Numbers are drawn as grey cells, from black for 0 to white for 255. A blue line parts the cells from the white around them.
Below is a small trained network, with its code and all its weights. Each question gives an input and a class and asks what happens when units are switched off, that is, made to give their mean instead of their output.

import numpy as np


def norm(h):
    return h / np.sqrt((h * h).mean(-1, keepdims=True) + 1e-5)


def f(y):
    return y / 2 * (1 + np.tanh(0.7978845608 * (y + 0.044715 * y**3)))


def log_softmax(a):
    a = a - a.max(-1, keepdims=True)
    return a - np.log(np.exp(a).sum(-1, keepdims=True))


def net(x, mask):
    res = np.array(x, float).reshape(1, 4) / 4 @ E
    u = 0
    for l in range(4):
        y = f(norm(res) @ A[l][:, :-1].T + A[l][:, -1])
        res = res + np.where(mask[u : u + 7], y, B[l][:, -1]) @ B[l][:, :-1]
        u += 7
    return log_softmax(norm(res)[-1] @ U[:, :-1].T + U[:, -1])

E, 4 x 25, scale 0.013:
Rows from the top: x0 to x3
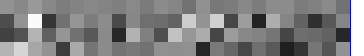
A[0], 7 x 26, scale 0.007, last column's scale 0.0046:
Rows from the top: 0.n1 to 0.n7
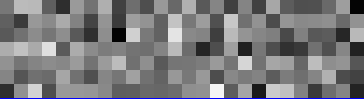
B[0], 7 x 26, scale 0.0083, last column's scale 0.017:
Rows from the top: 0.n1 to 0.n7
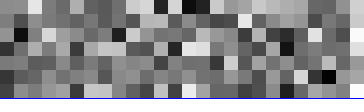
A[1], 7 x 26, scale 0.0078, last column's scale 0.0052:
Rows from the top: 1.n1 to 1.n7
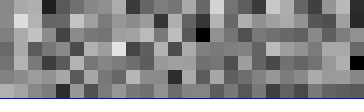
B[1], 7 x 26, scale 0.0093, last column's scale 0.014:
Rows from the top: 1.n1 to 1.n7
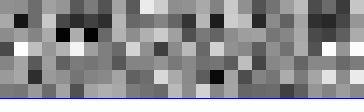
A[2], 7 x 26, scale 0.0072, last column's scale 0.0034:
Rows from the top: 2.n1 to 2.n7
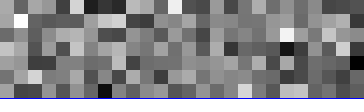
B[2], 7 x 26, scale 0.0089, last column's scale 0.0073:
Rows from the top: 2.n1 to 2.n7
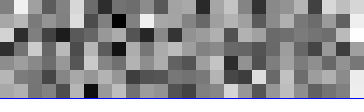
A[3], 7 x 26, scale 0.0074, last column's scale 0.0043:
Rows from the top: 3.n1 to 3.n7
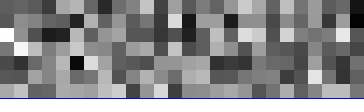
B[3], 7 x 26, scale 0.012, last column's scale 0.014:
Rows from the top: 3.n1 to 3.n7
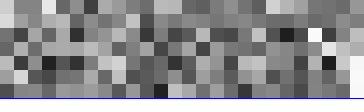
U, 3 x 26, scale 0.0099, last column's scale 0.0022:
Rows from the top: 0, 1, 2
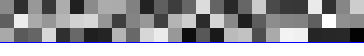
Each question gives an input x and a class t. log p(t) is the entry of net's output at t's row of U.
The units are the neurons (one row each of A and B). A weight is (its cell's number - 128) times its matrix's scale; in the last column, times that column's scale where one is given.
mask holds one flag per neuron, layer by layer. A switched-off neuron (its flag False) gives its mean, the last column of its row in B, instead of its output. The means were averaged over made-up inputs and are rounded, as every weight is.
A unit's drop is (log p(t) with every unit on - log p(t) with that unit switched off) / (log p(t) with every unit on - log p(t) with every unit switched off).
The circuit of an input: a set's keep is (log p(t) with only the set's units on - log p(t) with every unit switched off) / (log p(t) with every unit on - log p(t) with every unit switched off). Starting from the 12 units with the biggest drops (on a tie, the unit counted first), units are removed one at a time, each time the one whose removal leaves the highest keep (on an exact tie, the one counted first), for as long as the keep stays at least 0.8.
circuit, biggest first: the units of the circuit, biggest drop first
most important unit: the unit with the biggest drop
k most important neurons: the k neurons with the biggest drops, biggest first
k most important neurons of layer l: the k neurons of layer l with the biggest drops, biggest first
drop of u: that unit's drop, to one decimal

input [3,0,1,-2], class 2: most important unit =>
0.n2
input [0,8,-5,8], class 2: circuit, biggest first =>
(0.n1; 1.n2)
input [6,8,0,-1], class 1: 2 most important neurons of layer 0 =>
(0.n7; 0.n3)
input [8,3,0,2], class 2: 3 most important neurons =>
(0.n1; 0.n3; 1.n2)
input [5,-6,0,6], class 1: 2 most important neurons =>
(0.n3; 1.n4)
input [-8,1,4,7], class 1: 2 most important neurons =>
(0.n1; 0.n7)
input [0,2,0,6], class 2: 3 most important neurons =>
(0.n1; 0.n3; 1.n2)
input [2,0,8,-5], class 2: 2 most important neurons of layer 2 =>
(2.n1; 2.n7)
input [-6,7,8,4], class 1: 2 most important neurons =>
(0.n1; 2.n1)
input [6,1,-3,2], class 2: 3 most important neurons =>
(0.n1; 0.n3; 0.n7)
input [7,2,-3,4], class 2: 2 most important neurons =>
(0.n1; 0.n3)
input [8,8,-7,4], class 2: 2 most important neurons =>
(0.n1; 1.n2)
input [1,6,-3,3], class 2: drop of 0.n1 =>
1.1
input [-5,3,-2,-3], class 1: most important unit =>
0.n3
